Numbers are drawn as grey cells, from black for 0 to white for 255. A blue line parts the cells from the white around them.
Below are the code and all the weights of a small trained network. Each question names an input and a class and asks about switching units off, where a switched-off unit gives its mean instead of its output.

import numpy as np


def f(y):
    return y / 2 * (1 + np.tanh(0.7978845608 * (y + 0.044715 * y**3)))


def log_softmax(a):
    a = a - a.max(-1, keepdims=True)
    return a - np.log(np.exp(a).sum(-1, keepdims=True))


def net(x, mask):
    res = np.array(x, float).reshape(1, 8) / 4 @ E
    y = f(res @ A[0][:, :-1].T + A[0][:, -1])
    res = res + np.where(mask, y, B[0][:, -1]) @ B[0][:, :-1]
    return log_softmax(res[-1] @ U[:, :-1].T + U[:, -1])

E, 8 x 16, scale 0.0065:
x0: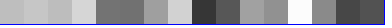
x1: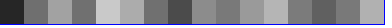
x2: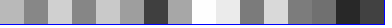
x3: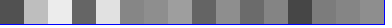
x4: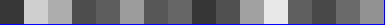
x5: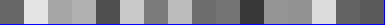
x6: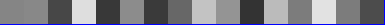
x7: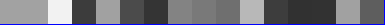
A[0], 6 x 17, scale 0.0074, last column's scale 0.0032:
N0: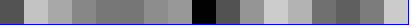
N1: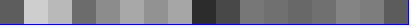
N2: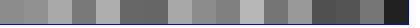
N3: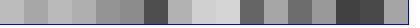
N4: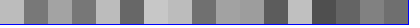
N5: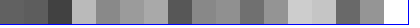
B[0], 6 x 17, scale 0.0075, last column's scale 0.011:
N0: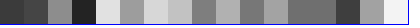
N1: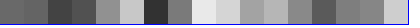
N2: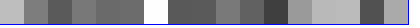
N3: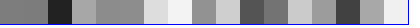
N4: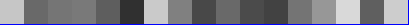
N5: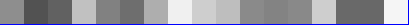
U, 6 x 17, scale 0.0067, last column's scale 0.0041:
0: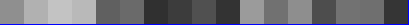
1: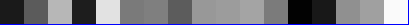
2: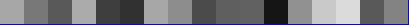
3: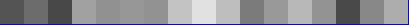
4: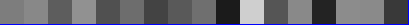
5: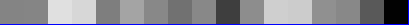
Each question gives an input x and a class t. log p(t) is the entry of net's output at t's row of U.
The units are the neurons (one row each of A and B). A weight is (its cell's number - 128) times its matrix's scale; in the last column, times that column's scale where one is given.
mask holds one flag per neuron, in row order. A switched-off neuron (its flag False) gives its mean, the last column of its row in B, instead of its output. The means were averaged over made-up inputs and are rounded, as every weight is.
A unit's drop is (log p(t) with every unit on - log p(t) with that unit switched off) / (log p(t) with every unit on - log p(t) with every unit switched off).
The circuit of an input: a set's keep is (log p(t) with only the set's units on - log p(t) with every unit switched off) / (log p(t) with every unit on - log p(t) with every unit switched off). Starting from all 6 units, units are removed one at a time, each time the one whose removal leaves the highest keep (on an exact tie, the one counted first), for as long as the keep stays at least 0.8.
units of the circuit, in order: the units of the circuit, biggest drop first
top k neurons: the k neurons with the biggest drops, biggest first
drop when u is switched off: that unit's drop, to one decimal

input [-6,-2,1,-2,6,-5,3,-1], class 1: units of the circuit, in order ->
[N3]
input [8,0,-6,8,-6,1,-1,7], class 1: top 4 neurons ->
[N1 N0 N3 N5]
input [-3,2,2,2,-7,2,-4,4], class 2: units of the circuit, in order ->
[N0 N1]
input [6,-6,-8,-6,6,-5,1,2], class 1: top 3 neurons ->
[N0 N3 N5]
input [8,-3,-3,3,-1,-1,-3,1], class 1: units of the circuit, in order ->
[N0 N3]
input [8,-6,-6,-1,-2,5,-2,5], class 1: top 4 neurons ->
[N0 N1 N3 N5]
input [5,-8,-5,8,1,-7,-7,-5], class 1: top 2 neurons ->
[N0 N1]
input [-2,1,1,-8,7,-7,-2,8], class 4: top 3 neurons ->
[N0 N1 N2]
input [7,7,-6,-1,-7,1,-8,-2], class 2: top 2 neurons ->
[N4 N3]
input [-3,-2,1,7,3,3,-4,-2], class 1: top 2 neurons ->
[N5 N3]
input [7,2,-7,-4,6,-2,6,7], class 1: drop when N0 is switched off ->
0.2
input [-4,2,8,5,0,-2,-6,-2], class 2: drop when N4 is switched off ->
0.2
